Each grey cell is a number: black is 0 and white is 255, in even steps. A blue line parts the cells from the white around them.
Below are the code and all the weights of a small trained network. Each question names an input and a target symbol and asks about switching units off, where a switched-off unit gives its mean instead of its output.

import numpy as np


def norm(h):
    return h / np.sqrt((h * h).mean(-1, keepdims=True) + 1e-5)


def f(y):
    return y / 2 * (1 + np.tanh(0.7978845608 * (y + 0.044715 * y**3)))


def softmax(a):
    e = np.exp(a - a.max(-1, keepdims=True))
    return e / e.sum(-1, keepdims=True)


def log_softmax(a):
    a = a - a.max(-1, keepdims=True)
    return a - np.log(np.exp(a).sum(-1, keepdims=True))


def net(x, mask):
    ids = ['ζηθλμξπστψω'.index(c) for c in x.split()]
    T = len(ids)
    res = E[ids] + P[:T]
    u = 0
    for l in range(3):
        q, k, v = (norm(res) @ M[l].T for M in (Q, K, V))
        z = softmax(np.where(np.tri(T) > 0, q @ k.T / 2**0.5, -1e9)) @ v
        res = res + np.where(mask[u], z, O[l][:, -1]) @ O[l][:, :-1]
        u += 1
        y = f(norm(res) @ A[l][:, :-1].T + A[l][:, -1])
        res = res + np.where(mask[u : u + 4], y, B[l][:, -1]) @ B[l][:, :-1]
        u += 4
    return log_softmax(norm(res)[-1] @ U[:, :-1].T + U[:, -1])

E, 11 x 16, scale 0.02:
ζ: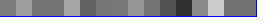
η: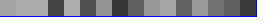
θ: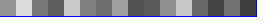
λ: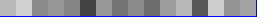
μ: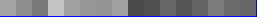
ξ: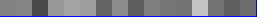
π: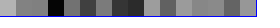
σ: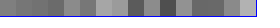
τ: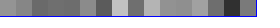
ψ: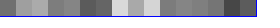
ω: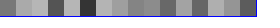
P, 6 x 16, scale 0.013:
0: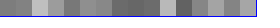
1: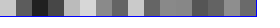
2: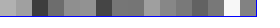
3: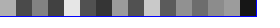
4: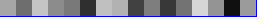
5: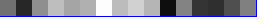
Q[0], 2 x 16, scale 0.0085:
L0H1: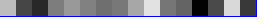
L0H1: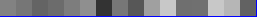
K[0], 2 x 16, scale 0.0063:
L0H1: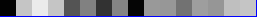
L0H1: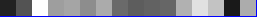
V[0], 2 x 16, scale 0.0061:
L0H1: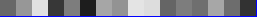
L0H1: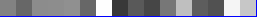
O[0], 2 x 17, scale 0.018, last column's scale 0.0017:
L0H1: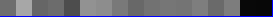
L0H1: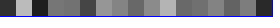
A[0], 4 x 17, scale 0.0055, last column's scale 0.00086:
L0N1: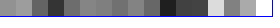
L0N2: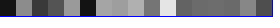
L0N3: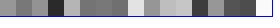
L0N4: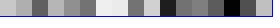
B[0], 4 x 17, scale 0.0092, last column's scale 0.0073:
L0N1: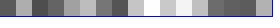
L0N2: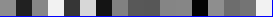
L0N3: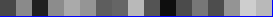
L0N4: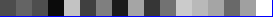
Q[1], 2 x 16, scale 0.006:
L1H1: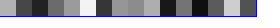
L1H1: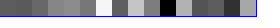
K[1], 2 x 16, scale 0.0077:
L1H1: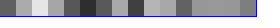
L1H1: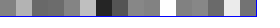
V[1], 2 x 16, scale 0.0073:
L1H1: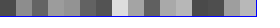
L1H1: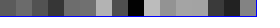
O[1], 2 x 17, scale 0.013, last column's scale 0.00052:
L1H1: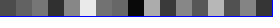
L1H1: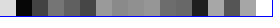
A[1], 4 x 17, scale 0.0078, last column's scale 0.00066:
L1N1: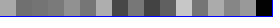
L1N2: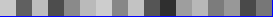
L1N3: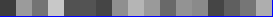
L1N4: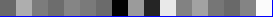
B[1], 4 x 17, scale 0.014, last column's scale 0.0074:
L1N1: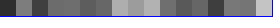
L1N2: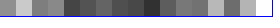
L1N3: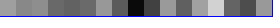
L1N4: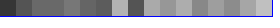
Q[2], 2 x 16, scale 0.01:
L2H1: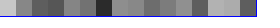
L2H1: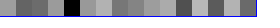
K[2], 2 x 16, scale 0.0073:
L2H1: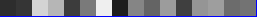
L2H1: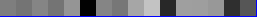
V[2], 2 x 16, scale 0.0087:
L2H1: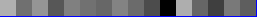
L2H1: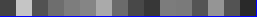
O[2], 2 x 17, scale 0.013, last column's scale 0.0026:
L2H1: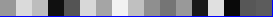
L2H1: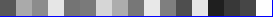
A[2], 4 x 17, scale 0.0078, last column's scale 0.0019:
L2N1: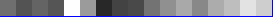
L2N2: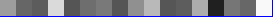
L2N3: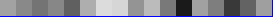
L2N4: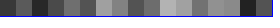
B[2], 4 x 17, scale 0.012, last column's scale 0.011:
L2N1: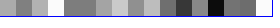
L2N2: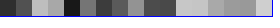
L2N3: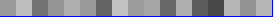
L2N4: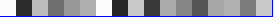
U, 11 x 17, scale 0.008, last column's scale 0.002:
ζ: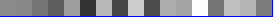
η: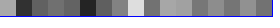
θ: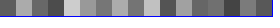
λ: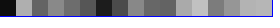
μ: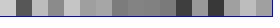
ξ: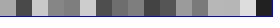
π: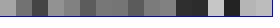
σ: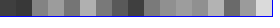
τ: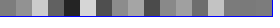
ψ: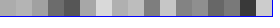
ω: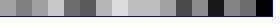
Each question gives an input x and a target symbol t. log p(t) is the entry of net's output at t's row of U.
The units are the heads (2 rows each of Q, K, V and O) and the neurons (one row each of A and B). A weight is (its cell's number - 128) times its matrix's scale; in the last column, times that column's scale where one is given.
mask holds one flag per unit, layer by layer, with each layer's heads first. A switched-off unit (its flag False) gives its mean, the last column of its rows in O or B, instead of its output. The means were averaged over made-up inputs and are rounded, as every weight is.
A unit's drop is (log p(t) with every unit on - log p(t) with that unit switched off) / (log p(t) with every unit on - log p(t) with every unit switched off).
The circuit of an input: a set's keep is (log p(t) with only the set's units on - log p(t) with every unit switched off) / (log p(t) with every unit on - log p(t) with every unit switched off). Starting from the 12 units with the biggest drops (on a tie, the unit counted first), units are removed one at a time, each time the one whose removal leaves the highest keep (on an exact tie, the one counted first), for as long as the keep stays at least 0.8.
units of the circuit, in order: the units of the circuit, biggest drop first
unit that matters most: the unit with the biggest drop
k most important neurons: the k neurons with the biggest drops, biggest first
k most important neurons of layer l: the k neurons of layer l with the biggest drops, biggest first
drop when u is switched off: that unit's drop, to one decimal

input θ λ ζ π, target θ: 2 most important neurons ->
L0N1; L2N1
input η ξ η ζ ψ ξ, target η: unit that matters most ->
L1H1
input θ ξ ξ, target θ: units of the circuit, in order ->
L1H1; L2H1
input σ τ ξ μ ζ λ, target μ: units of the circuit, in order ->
L0H1; L2N1
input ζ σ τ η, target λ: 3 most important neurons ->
L2N4; L1N2; L1N4
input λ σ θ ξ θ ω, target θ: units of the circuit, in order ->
L1H1; L2H1
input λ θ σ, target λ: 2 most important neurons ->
L2N2; L0N4
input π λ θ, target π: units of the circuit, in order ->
L1H1; L0H1
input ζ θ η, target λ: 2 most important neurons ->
L2N4; L1N4
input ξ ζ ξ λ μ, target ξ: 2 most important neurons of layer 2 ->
L2N1; L2N2
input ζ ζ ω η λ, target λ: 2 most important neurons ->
L2N4; L1N2
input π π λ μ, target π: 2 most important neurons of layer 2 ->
L2N2; L2N3
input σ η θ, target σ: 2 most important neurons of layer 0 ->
L0N2; L0N4
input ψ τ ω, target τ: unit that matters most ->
L0H1
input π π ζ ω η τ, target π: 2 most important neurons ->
L1N2; L0N1
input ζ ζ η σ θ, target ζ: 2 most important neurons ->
L0N2; L2N2
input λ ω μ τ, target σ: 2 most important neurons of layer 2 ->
L2N4; L2N1
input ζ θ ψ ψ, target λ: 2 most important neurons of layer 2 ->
L2N4; L2N1
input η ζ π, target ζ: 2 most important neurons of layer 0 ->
L0N1; L0N4
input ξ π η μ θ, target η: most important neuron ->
L0N4
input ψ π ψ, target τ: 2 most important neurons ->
L2N1; L1N2
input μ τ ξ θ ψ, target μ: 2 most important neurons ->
L2N1; L2N2
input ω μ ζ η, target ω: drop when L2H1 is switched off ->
1.9
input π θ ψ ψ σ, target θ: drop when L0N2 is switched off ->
0.2
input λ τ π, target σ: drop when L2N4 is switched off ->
0.2
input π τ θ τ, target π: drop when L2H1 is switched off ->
0.2
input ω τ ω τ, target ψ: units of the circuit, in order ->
L0H1
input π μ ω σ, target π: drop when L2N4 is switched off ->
-0.1
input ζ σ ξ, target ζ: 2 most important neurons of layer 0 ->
L0N2; L0N3
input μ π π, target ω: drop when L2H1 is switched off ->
-0.1
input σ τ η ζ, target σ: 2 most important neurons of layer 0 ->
L0N2; L0N4
